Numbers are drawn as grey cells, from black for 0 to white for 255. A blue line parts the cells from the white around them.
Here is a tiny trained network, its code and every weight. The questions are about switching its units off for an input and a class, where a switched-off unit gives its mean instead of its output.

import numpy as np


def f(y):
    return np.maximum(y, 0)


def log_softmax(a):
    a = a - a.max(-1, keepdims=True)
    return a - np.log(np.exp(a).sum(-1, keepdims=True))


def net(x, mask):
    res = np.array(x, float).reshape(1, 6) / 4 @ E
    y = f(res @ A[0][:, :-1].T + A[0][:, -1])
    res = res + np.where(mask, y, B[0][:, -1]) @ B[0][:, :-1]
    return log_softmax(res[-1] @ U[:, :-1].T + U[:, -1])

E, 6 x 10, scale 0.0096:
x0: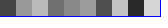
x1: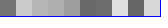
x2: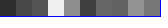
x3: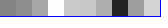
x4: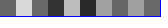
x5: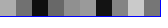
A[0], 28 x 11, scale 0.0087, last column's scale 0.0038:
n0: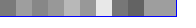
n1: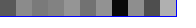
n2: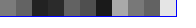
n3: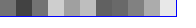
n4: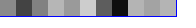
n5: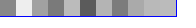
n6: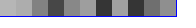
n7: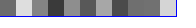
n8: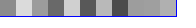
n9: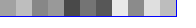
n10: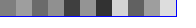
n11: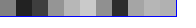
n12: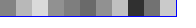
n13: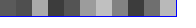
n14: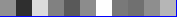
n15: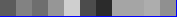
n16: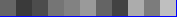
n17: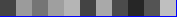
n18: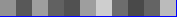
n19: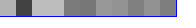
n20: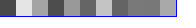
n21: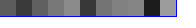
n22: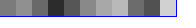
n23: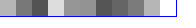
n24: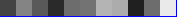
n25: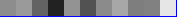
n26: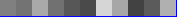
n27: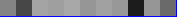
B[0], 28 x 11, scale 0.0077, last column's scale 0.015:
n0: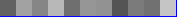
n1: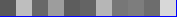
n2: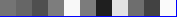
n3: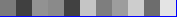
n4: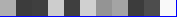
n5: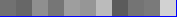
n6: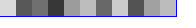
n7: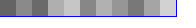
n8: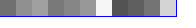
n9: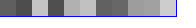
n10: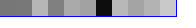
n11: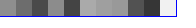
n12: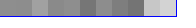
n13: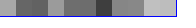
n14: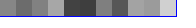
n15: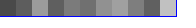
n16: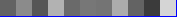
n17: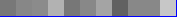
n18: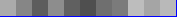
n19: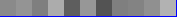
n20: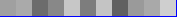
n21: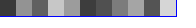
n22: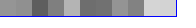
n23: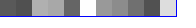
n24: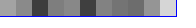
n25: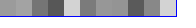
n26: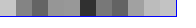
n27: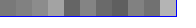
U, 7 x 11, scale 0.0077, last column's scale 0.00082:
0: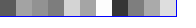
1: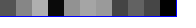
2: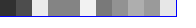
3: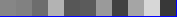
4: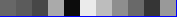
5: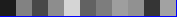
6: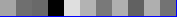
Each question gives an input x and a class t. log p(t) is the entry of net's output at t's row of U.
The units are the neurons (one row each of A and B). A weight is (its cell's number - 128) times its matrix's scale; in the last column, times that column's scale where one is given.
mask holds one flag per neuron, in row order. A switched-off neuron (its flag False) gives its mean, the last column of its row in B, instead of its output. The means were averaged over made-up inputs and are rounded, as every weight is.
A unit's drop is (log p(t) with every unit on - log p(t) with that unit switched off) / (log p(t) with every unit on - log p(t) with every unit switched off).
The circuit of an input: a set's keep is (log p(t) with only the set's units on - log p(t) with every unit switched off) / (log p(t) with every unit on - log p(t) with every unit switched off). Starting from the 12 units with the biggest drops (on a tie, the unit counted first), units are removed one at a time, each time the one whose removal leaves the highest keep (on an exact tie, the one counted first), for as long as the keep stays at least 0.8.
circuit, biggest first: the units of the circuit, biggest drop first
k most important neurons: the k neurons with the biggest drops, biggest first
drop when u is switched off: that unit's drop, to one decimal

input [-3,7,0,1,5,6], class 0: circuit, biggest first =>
n8, n5
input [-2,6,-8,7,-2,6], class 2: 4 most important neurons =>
n9, n16, n1, n24
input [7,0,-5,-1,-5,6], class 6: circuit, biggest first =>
n6
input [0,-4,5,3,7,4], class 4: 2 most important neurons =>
n11, n4
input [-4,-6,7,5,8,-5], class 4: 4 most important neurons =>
n4, n11, n16, n25
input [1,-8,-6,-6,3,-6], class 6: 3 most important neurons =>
n25, n6, n2
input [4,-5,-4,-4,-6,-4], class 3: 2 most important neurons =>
n14, n18
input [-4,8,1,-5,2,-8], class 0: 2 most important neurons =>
n20, n5
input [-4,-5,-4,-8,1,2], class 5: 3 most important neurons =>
n21, n2, n9
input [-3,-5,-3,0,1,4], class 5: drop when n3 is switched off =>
0.2
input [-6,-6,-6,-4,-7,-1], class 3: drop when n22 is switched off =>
0.1
